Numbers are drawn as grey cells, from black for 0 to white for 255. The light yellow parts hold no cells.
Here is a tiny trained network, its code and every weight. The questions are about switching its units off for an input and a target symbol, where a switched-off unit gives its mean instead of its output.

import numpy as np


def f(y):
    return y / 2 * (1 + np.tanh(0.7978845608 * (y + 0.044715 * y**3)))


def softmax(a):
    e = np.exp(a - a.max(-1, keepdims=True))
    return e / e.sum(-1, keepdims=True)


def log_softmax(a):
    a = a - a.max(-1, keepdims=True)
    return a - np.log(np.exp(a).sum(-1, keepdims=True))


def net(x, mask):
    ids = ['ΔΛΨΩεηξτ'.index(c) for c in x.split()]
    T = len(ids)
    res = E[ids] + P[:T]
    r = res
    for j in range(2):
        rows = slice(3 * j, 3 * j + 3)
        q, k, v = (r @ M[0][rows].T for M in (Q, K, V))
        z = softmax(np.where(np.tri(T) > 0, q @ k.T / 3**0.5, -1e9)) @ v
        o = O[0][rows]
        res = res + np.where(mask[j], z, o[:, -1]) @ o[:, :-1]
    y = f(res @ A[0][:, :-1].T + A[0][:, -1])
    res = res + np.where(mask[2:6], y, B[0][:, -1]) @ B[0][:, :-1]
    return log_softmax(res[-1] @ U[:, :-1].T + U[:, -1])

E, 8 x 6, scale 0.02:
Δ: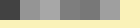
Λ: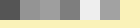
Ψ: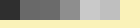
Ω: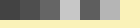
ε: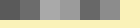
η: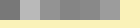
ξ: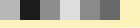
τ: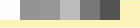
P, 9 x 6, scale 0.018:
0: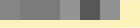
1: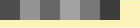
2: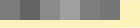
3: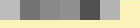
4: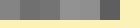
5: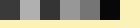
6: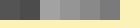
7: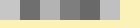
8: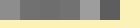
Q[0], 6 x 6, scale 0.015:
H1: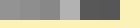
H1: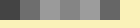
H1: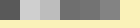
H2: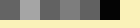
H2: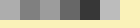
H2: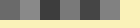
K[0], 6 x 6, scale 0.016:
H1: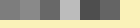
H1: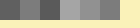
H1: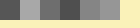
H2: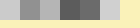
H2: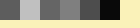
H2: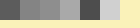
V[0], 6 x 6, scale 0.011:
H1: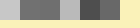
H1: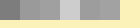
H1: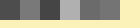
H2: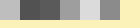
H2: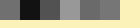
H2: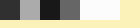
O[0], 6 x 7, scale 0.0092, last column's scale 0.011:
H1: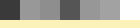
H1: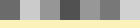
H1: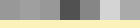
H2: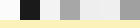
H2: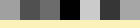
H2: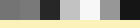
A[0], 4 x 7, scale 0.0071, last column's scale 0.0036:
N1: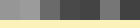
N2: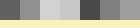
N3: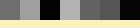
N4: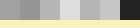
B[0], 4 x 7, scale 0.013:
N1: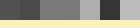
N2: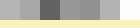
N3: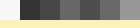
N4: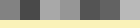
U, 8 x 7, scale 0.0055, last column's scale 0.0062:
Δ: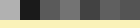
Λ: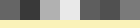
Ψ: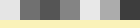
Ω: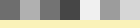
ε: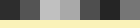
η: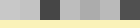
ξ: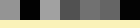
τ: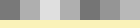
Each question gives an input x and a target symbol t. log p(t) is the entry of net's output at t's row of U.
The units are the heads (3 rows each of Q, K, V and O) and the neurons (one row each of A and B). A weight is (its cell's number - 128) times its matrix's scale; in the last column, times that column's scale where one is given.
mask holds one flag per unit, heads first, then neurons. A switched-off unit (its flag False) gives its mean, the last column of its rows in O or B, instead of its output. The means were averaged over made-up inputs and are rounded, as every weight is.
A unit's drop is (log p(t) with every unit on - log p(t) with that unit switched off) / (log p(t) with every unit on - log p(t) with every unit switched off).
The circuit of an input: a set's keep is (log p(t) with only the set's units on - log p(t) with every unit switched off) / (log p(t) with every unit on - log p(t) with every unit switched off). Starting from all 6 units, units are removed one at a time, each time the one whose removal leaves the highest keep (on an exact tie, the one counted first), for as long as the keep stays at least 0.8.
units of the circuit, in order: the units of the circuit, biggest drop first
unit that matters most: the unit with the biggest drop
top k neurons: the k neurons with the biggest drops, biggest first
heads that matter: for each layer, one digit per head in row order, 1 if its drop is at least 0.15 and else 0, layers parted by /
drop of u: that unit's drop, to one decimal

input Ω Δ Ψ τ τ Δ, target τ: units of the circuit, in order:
(H2, N2)
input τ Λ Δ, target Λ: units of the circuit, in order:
(H2, N4, H1)
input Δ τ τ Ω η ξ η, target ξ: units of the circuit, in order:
(H2)
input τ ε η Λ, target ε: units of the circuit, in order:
(H2, N2)
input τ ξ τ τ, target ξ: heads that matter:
01
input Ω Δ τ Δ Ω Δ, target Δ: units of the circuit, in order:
(H2, N3)
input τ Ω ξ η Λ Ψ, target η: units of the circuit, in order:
(H2, H1)
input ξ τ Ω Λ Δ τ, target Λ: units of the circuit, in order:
(N4, H2)
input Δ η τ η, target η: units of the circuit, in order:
(H2, N3)
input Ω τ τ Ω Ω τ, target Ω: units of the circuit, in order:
(H2, H1)
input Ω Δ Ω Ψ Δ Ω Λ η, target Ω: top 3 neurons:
(N4, N2, N3)
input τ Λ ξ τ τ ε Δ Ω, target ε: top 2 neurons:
(N2, N1)
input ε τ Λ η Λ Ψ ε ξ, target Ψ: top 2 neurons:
(N1, N3)
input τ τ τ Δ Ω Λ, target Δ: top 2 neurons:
(N3, N2)
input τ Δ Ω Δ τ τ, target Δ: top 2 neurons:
(N3, N2)
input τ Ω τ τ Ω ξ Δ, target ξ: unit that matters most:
H2
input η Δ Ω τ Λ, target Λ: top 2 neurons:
(N4, N2)
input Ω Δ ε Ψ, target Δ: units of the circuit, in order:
(N3, H2)
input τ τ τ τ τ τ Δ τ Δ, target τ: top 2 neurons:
(N2, N3)
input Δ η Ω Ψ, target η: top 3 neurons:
(N1, N4, N3)
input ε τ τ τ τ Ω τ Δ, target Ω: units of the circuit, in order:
(H2)
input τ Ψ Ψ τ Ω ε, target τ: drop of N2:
0.4
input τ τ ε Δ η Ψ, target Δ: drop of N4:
0.0
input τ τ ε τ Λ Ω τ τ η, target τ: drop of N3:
0.1
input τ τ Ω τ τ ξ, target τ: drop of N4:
0.0
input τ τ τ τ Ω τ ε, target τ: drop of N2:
0.3
